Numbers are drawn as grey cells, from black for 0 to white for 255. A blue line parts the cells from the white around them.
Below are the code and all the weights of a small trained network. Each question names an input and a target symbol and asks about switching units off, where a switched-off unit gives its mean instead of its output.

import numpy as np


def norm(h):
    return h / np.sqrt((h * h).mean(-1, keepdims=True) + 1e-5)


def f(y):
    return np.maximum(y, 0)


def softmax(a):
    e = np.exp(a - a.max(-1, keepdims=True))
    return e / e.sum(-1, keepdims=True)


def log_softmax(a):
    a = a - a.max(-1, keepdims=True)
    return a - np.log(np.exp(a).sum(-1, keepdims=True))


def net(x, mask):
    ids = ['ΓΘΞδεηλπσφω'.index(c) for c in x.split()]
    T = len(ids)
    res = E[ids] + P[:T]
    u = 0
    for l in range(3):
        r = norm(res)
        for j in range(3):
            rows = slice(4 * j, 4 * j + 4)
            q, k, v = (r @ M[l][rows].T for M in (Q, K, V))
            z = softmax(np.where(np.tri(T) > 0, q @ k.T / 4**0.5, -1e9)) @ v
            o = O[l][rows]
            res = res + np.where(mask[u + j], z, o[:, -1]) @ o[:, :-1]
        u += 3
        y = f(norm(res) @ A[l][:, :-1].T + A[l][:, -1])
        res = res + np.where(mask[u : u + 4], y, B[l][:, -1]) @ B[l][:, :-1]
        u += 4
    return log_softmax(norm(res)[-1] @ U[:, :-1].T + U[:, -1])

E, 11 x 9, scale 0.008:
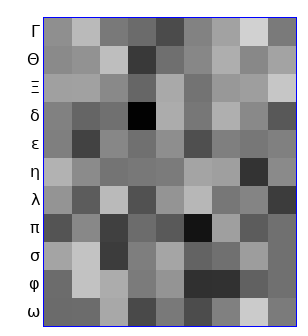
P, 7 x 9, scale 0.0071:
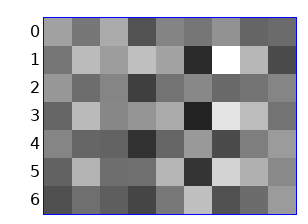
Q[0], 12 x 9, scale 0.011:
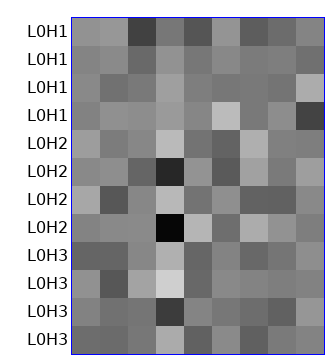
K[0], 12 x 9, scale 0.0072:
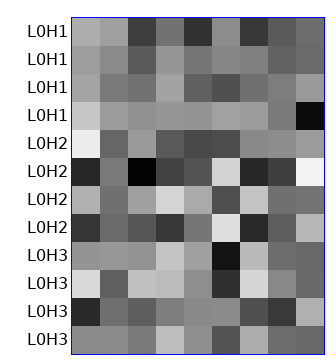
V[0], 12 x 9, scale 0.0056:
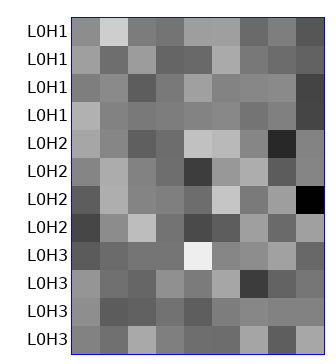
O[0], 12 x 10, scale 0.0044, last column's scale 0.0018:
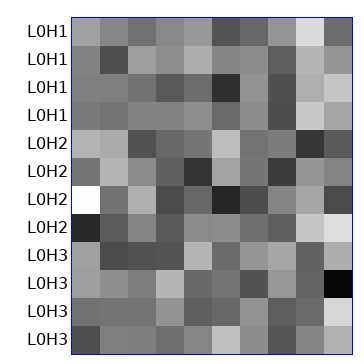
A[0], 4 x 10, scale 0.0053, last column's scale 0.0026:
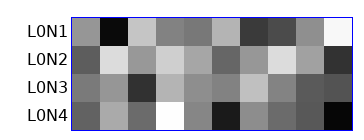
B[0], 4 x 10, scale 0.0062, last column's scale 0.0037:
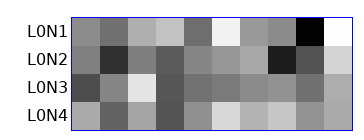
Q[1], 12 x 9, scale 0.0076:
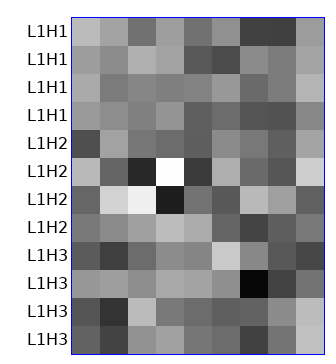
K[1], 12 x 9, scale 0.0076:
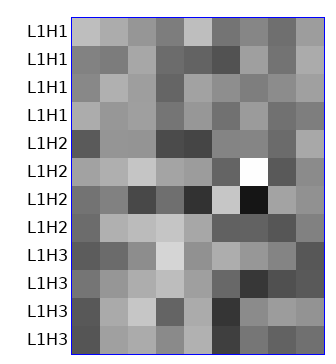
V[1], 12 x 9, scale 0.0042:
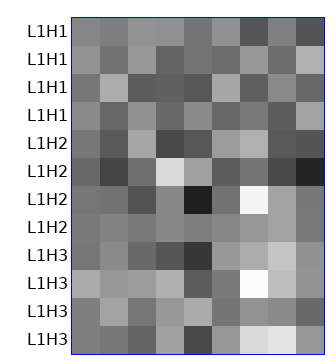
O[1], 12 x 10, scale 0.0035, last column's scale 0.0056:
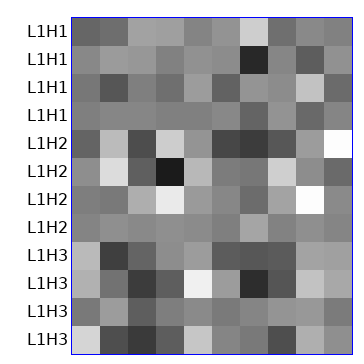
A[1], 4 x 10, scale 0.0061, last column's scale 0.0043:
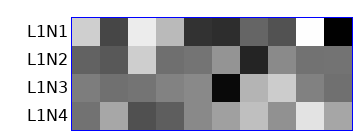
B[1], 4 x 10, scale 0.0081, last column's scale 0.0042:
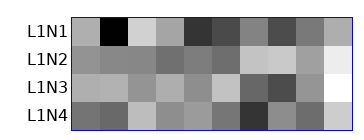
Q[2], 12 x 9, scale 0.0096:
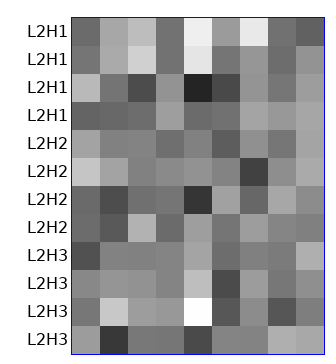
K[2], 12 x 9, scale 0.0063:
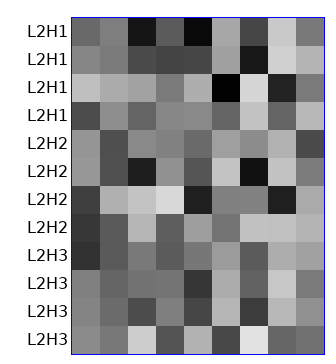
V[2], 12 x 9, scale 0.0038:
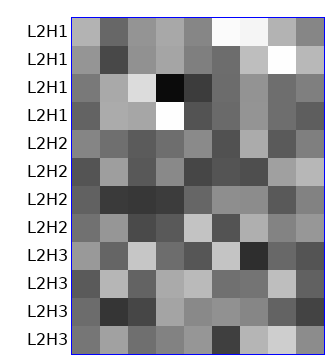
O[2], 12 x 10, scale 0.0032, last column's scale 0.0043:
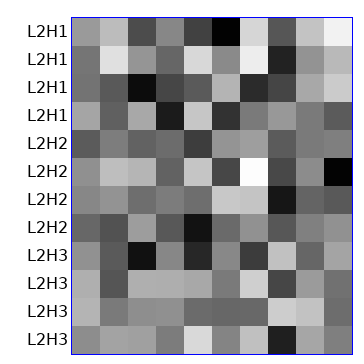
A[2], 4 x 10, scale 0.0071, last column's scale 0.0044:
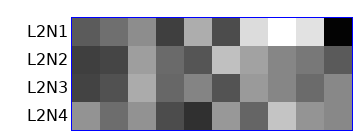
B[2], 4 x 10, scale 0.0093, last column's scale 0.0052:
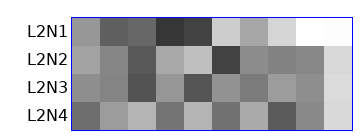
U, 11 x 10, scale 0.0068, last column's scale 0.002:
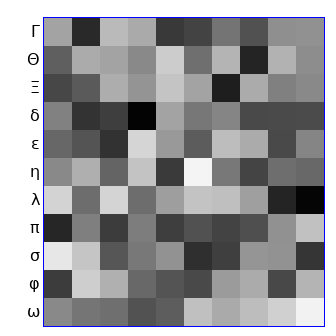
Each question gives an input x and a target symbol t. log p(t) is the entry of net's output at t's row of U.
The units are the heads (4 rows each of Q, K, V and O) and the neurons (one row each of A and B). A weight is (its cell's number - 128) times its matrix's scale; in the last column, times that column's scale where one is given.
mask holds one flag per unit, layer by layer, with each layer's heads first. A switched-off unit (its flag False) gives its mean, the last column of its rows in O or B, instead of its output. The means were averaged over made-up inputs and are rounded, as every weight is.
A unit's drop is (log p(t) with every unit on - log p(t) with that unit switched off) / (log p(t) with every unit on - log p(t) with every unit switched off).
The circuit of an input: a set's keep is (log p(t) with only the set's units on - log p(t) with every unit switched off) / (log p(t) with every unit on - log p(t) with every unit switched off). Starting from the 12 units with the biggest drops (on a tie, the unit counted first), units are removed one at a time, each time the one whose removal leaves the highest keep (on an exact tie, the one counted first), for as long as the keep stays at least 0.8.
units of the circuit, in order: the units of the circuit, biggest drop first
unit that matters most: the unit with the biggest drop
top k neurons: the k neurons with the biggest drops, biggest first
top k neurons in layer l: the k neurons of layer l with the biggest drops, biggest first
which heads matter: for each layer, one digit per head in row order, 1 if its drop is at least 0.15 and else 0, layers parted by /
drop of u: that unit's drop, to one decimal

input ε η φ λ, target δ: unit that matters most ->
L1H2
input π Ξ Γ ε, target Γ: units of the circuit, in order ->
L1N1; L0H2
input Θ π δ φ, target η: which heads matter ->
000 / 000 / 100
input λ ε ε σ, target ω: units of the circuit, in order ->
L0N4; L2N1
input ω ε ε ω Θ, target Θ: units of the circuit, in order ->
L2N1; L2N4
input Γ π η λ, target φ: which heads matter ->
010 / 000 / 000
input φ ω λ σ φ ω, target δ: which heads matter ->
000 / 010 / 000
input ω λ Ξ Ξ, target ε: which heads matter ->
010 / 000 / 000
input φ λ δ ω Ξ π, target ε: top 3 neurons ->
L2N2; L0N4; L2N1
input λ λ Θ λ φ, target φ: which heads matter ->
000 / 001 / 000
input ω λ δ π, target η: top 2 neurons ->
L1N3; L0N4
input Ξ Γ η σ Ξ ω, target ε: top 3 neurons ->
L0N2; L2N2; L2N1
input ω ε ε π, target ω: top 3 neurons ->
L0N4; L2N1; L0N1
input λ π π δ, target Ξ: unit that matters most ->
L2H1
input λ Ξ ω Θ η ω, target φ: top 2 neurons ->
L2N1; L2N4
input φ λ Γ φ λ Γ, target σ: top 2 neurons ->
L0N1; L2N1
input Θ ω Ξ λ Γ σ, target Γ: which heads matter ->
000 / 010 / 000
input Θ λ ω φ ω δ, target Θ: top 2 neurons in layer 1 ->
L1N3; L1N2
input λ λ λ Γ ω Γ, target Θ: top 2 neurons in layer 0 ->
L0N2; L0N1
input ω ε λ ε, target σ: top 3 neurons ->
L0N1; L2N1; L1N3
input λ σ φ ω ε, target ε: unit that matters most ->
L0N1
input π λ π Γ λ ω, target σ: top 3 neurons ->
L0N1; L1N3; L2N1
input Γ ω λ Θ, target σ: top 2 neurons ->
L0N1; L2N1
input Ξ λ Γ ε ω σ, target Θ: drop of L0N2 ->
0.1
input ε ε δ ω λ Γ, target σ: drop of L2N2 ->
-0.1
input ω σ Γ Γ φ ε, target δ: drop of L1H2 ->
0.3
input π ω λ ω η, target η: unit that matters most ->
L0H2
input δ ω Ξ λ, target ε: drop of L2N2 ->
0.2
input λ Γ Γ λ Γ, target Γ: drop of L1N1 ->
0.4
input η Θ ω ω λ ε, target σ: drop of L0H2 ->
0.2
